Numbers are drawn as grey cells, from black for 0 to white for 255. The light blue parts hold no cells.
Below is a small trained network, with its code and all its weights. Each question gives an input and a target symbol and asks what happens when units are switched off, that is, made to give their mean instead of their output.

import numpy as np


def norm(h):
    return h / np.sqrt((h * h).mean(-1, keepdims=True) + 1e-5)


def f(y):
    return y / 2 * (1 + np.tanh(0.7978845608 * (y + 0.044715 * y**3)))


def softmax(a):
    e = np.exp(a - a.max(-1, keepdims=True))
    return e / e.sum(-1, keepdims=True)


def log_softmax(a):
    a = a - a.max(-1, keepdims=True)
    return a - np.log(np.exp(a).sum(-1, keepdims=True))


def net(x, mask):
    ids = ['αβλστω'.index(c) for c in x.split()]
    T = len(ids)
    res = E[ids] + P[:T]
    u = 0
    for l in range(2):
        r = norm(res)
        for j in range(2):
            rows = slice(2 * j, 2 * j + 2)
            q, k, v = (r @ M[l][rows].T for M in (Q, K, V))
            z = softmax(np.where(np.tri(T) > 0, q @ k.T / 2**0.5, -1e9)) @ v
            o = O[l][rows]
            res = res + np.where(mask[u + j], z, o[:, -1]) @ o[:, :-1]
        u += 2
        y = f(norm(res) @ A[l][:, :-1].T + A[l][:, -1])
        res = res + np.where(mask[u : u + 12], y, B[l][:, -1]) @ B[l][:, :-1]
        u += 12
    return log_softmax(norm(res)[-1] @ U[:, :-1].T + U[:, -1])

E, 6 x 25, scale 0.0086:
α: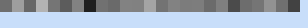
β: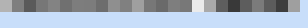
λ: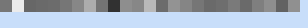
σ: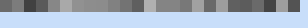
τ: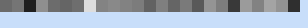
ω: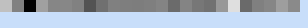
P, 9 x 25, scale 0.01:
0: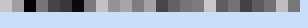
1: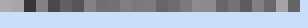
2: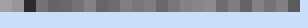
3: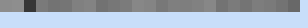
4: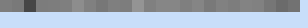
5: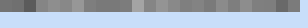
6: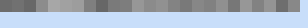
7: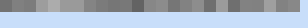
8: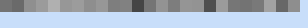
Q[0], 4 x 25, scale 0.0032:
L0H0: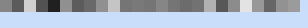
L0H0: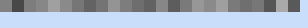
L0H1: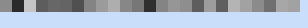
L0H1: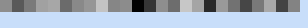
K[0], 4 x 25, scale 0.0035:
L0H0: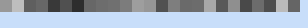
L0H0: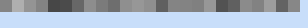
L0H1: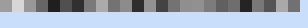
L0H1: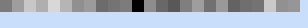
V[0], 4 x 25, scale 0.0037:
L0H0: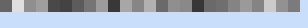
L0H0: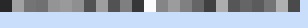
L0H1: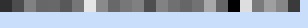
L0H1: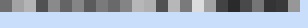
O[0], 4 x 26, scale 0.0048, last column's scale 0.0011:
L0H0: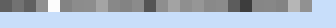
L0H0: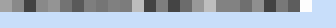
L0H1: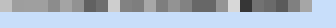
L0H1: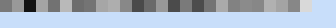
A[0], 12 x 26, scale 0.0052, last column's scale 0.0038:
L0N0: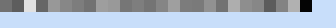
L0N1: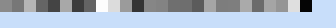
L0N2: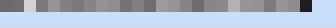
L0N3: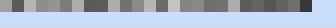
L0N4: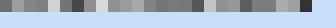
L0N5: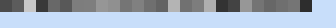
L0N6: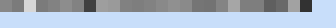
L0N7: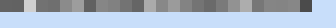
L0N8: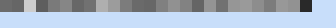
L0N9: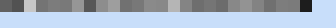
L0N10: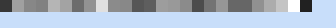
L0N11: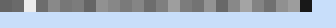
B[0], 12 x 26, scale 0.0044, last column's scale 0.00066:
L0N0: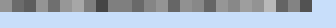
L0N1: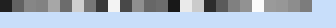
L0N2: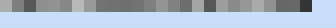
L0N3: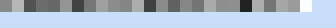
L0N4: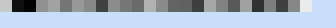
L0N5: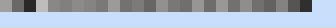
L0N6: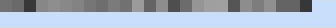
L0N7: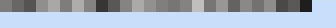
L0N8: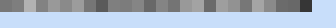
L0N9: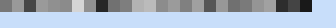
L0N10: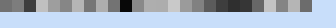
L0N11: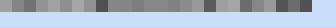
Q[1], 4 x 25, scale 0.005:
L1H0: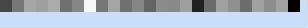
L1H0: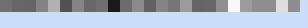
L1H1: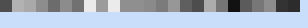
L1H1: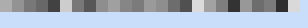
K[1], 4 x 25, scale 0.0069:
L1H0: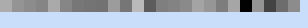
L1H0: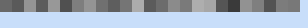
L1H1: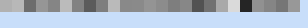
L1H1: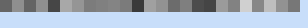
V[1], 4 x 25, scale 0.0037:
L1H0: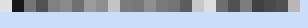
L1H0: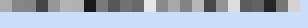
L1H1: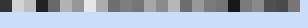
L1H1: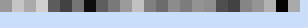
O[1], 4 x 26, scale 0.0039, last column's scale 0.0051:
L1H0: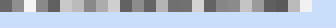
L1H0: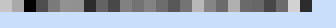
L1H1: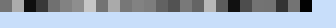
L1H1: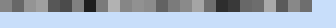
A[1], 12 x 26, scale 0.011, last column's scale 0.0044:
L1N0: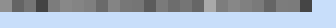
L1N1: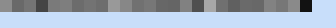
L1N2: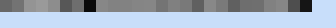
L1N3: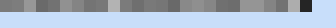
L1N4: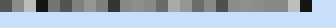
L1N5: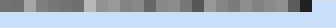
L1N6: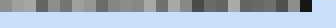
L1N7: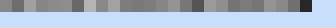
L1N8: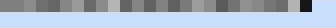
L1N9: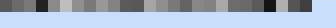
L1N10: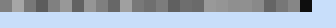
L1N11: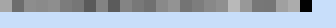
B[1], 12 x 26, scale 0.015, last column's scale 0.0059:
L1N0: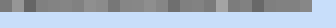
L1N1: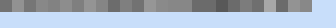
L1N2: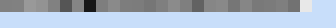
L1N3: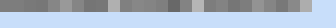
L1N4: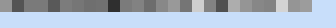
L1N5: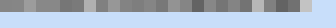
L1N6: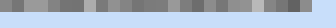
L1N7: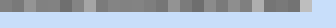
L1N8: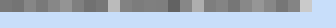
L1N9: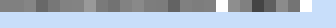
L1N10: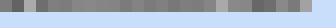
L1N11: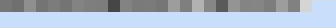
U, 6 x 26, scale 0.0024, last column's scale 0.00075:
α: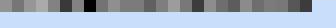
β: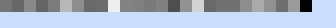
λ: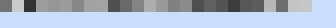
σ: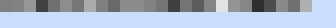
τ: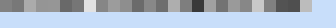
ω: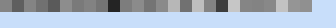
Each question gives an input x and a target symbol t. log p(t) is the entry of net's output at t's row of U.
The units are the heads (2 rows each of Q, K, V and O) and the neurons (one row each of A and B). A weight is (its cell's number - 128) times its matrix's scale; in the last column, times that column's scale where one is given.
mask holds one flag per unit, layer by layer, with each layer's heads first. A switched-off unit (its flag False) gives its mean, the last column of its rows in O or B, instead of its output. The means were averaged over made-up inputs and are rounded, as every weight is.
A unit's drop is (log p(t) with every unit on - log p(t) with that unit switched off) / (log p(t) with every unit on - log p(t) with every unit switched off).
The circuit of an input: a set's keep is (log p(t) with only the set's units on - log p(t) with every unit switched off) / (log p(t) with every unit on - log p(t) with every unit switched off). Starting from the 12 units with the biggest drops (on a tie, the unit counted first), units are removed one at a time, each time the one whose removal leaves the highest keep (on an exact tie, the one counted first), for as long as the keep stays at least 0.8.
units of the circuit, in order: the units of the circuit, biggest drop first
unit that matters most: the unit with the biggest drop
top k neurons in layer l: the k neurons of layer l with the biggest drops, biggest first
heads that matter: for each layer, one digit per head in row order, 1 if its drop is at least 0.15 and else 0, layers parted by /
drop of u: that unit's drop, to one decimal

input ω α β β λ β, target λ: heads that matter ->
00 / 10
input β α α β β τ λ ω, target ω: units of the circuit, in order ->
(L1N11)
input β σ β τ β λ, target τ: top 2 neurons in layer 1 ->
(L1N6; L1N9)
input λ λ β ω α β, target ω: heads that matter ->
10 / 01
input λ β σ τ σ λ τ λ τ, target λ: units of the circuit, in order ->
(L1H0; L0H1; L1H1; L1N1)
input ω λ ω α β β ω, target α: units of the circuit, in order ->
(L0H1; L1H1; L1H0; L1N2)
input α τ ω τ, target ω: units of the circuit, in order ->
(L1H0; L1H1; L1N11)
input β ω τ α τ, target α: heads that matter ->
01 / 01
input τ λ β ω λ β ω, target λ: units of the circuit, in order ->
(L0H1; L1H1; L1N1)
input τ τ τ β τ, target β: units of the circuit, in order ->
(L1H0; L1N8)
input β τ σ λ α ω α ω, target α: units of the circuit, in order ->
(L0H1; L1H1; L1N2)
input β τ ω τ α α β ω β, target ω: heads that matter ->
00 / 01
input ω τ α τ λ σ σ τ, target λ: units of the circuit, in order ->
(L0H1; L1H0; L1H1; L1N1)
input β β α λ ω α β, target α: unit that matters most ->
L1H0
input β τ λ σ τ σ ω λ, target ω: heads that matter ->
01 / 00
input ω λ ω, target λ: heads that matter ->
00 / 01
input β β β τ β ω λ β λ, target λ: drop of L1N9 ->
0.1
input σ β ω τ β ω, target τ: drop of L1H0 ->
1.4
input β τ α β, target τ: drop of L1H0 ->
1.3
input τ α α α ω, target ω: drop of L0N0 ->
0.0
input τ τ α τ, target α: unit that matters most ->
L1H1
